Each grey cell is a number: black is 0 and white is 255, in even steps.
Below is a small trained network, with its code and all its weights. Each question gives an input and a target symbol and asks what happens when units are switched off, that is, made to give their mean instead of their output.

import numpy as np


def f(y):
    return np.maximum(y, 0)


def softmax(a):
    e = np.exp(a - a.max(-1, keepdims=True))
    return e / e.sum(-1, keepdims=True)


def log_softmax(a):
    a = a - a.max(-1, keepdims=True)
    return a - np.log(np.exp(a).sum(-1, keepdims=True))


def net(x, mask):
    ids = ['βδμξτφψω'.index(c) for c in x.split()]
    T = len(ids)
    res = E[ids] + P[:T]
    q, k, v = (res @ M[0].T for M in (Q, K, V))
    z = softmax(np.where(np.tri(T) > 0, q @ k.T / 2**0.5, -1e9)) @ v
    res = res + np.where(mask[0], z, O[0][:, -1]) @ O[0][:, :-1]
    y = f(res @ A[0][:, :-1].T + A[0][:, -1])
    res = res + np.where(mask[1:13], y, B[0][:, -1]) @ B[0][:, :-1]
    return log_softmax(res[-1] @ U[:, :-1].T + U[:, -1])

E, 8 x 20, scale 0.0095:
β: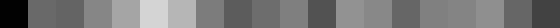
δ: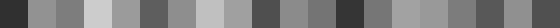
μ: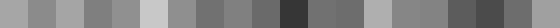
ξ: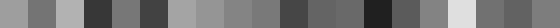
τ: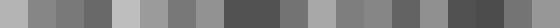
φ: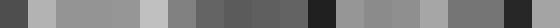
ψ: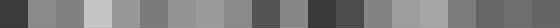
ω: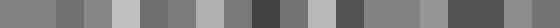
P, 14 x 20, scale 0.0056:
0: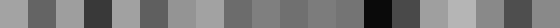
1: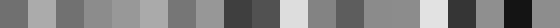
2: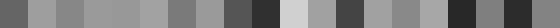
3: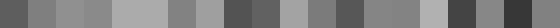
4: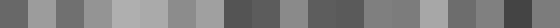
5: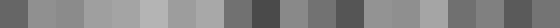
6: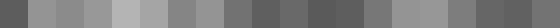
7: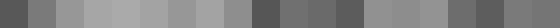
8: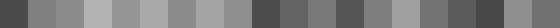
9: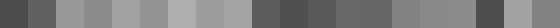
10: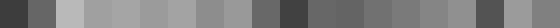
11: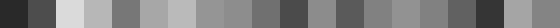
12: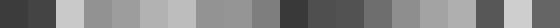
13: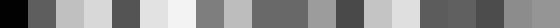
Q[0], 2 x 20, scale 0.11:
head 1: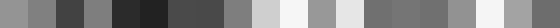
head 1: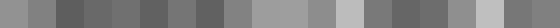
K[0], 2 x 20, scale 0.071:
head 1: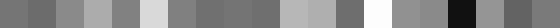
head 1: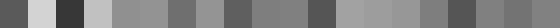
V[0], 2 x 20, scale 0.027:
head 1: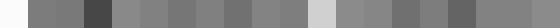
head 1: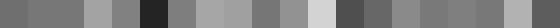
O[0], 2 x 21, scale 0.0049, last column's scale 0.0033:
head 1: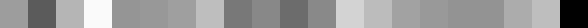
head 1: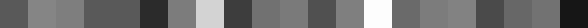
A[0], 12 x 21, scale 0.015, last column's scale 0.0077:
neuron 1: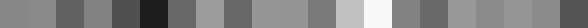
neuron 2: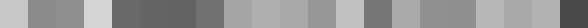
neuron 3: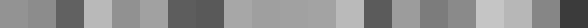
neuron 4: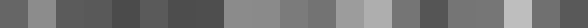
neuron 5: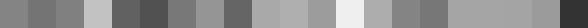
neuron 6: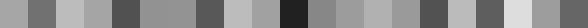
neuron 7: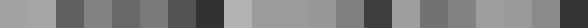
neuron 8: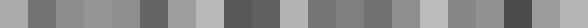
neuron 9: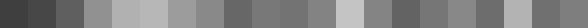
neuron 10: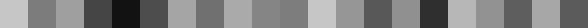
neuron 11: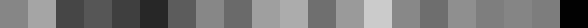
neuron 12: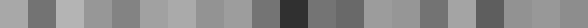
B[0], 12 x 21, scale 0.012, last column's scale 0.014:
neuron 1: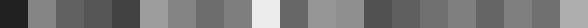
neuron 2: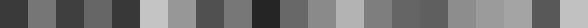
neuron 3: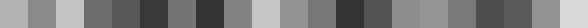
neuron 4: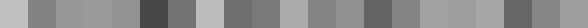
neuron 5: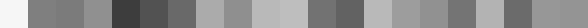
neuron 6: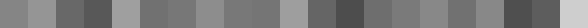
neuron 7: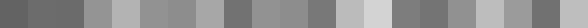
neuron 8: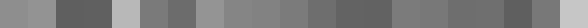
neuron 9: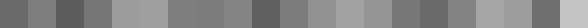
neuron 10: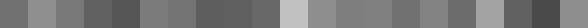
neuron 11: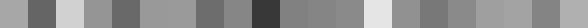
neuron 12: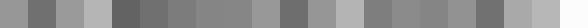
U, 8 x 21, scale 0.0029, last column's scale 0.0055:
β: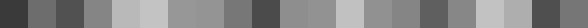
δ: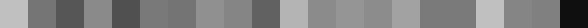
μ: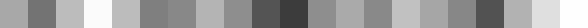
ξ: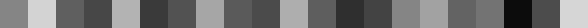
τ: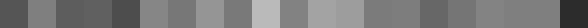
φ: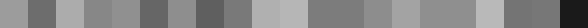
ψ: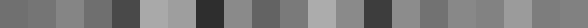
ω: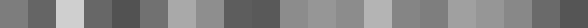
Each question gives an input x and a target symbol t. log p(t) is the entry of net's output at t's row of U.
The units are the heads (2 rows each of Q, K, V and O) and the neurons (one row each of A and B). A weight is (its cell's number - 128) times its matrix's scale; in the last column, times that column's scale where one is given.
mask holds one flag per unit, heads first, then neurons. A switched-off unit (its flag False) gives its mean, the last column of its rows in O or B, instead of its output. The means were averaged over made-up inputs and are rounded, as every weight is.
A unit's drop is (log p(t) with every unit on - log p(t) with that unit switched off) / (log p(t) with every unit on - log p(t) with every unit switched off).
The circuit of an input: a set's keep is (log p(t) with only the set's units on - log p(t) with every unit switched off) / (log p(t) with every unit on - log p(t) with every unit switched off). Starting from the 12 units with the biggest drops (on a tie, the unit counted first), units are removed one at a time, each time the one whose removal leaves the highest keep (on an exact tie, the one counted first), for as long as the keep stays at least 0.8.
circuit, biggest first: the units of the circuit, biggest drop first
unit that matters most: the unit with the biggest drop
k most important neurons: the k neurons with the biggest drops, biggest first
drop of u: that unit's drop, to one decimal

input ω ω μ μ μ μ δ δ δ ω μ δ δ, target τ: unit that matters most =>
neuron 1
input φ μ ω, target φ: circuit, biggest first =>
[neuron 3; head 1; neuron 7]
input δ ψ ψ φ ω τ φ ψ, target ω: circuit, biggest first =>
[neuron 11; head 1]
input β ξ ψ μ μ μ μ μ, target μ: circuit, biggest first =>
[neuron 12; head 1]
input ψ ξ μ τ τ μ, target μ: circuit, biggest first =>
[neuron 12; neuron 2; head 1]
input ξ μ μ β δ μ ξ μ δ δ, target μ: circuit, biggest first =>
[head 1; neuron 12]
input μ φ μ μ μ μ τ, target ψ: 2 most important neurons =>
[neuron 3; neuron 2]
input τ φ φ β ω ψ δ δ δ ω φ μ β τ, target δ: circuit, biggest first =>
[head 1; neuron 5; neuron 2]
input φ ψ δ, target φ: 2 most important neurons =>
[neuron 3; neuron 7]
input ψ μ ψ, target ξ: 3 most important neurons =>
[neuron 12; neuron 2; neuron 7]
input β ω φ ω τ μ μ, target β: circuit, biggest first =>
[head 1; neuron 7]
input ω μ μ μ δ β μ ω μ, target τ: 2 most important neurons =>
[neuron 1; neuron 12]
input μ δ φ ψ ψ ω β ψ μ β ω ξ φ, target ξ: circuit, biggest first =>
[head 1; neuron 12]
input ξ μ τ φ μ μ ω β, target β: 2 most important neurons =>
[neuron 9; neuron 3]
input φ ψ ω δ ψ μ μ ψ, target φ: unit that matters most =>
neuron 3
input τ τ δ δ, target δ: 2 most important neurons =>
[neuron 5; neuron 2]
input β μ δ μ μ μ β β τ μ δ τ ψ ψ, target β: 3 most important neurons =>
[neuron 7; neuron 3; neuron 12]
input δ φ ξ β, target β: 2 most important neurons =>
[neuron 3; neuron 9]
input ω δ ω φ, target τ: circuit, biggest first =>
[neuron 1; head 1]
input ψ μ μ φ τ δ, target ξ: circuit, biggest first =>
[head 1]
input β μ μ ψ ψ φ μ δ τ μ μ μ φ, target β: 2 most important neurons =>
[neuron 7; neuron 3]
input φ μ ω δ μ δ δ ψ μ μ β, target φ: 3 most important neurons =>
[neuron 3; neuron 7; neuron 2]
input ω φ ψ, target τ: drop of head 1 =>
1.5
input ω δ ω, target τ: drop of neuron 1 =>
1.6
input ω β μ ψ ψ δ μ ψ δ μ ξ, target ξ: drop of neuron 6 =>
-0.3
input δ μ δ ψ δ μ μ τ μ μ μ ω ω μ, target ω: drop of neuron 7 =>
0.0
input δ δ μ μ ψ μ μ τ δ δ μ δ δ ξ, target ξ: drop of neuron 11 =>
0.1
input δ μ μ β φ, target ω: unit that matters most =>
neuron 11
